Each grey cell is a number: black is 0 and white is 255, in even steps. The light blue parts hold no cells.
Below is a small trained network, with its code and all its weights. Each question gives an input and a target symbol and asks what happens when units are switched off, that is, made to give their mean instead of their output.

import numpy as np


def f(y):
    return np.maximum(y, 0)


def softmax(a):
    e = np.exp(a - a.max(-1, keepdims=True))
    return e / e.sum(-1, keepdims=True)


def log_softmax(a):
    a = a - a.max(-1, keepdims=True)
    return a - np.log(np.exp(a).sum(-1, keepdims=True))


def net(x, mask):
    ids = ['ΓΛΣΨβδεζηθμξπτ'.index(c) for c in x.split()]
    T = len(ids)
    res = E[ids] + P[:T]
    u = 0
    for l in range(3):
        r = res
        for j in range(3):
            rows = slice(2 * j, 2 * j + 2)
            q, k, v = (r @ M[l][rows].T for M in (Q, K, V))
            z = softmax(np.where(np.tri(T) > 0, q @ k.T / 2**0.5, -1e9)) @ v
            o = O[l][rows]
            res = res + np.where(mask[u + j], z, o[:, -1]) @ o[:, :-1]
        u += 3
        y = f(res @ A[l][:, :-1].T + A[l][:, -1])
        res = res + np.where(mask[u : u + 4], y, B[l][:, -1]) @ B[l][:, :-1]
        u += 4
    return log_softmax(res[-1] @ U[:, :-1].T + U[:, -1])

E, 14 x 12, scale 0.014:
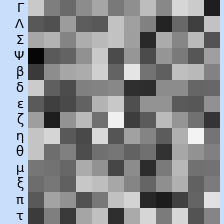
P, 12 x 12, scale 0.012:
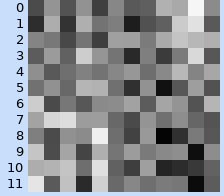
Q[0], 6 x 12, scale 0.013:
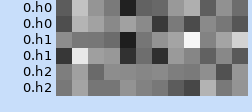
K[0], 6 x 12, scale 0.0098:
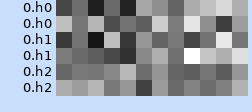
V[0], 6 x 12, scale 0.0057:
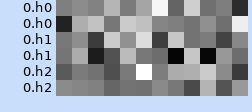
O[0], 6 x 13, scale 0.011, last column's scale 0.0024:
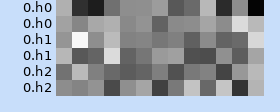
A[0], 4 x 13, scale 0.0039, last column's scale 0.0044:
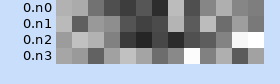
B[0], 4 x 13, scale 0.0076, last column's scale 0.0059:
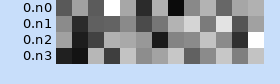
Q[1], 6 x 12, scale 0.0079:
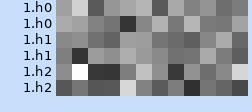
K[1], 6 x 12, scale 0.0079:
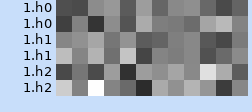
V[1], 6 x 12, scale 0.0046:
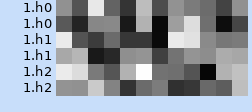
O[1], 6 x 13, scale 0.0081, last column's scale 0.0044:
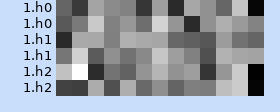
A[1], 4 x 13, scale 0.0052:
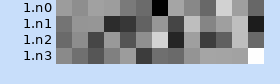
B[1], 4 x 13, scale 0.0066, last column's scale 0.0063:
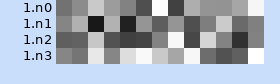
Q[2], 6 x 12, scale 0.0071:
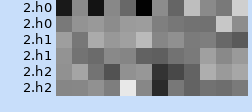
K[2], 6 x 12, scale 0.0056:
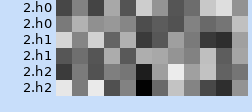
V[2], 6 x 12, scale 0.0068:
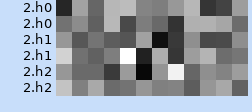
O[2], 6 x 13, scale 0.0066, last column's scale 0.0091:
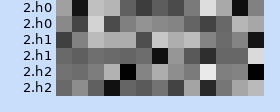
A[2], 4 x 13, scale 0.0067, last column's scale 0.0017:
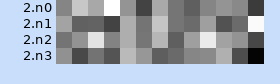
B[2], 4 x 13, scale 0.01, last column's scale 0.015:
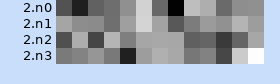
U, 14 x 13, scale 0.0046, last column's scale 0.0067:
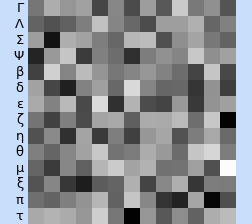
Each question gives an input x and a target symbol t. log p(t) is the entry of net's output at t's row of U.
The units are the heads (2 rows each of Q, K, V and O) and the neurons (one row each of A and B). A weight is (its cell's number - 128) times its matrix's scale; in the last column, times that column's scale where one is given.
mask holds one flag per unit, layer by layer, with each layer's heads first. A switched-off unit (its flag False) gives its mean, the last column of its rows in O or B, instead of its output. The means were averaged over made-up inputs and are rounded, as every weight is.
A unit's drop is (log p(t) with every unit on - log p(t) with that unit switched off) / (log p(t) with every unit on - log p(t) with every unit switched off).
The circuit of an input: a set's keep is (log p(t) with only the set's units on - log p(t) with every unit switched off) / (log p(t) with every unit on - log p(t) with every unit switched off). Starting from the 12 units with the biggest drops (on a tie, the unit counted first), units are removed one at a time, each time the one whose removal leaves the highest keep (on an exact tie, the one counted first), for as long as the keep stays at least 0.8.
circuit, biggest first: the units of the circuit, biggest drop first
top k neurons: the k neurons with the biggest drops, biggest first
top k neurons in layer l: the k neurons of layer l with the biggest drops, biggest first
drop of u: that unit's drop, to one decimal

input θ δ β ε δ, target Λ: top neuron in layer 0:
(0.n2)
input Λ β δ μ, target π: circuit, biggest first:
(0.h0, 0.h1)
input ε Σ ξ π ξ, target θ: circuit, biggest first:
(0.h0, 1.h2, 0.h1)
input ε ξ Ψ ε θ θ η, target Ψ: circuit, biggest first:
(0.h0, 0.h1)
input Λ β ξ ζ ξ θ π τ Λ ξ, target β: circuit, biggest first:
(2.n2, 0.h0, 0.h1)
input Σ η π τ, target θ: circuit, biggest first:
(0.h0, 1.h2, 0.n1)
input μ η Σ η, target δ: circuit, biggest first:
(0.h0, 0.h1)
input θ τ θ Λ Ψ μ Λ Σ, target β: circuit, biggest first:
(2.n2, 0.h0, 1.n0)
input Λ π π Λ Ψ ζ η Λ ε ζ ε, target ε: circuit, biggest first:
(1.h0, 0.h0)
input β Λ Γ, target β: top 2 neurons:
(2.n2, 0.n0)
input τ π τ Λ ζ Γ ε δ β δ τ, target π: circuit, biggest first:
(0.h0, 0.h1, 2.n3)
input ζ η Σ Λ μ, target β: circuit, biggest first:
(2.n2, 0.h0, 0.h1)
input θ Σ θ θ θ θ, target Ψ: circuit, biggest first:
(0.h1, 0.h0)
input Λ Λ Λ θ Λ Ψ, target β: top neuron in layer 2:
(2.n2)
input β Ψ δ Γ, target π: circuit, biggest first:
(0.h0, 0.h1)
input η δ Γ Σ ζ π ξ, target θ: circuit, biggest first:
(0.h0, 1.h2, 0.h1, 0.n3)
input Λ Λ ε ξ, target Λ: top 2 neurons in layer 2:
(2.n0, 2.n3)
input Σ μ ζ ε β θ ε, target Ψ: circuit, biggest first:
(0.h0, 0.h1, 2.n2)
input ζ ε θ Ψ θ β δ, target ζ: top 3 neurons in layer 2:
(2.n3, 2.n2, 2.n1)
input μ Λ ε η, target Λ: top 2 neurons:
(2.n0, 0.n0)
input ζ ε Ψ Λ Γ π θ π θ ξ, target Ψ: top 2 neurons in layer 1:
(1.n3, 1.n0)
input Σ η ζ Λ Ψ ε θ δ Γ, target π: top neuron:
(0.n2)
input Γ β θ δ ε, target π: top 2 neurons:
(2.n3, 1.n3)
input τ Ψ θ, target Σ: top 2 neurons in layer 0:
(0.n1, 0.n2)
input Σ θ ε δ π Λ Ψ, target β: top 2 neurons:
(2.n2, 2.n3)
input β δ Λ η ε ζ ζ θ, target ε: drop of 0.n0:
0.3
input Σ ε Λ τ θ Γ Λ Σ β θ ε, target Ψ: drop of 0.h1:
0.3
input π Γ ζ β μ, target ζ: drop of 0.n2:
0.1
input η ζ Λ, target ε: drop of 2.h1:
0.2
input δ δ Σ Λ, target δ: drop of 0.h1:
0.2
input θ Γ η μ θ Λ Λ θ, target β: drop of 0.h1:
0.3
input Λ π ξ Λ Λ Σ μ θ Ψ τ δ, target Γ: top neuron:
(0.n2)
